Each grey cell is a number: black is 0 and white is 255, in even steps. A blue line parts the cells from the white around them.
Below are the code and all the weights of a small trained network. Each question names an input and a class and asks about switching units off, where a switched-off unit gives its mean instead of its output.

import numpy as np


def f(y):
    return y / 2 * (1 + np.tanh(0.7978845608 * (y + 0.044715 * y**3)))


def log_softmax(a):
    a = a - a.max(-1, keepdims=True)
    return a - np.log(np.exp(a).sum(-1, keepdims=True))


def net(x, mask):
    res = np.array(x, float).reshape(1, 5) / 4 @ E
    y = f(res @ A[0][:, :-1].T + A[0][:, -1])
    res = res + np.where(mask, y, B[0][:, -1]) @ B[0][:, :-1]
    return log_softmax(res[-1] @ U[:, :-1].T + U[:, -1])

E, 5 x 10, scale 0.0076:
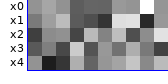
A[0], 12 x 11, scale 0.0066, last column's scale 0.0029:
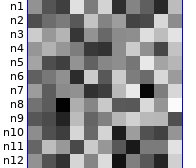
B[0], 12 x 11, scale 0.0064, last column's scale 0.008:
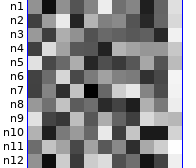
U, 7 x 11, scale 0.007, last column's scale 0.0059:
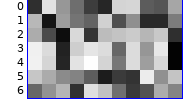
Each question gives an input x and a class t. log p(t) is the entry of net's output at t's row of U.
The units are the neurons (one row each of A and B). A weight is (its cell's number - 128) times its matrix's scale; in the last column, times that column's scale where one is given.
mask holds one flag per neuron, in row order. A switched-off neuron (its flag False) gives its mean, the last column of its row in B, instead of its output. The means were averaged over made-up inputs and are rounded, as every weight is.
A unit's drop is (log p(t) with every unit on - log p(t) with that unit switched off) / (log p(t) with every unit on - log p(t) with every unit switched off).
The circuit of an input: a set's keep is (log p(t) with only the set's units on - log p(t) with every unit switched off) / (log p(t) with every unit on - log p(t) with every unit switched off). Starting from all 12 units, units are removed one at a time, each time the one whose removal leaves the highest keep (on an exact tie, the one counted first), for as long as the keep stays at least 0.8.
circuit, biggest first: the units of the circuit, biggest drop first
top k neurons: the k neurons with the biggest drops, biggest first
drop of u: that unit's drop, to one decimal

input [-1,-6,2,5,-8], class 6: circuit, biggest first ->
[n11]
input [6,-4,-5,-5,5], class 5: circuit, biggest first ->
[n8, n6]
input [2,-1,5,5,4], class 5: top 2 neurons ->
[n8, n7]
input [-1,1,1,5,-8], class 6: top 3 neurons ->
[n7, n5, n11]
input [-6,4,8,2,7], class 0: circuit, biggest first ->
[n7, n12]
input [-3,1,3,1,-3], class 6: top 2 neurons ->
[n7, n4]
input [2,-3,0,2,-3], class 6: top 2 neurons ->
[n7, n9]
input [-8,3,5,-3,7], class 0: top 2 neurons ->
[n7, n12]
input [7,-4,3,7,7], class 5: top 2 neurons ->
[n8, n9]
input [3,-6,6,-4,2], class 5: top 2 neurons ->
[n5, n12]
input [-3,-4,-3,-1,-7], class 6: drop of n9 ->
0.1
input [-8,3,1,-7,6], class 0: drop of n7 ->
0.2
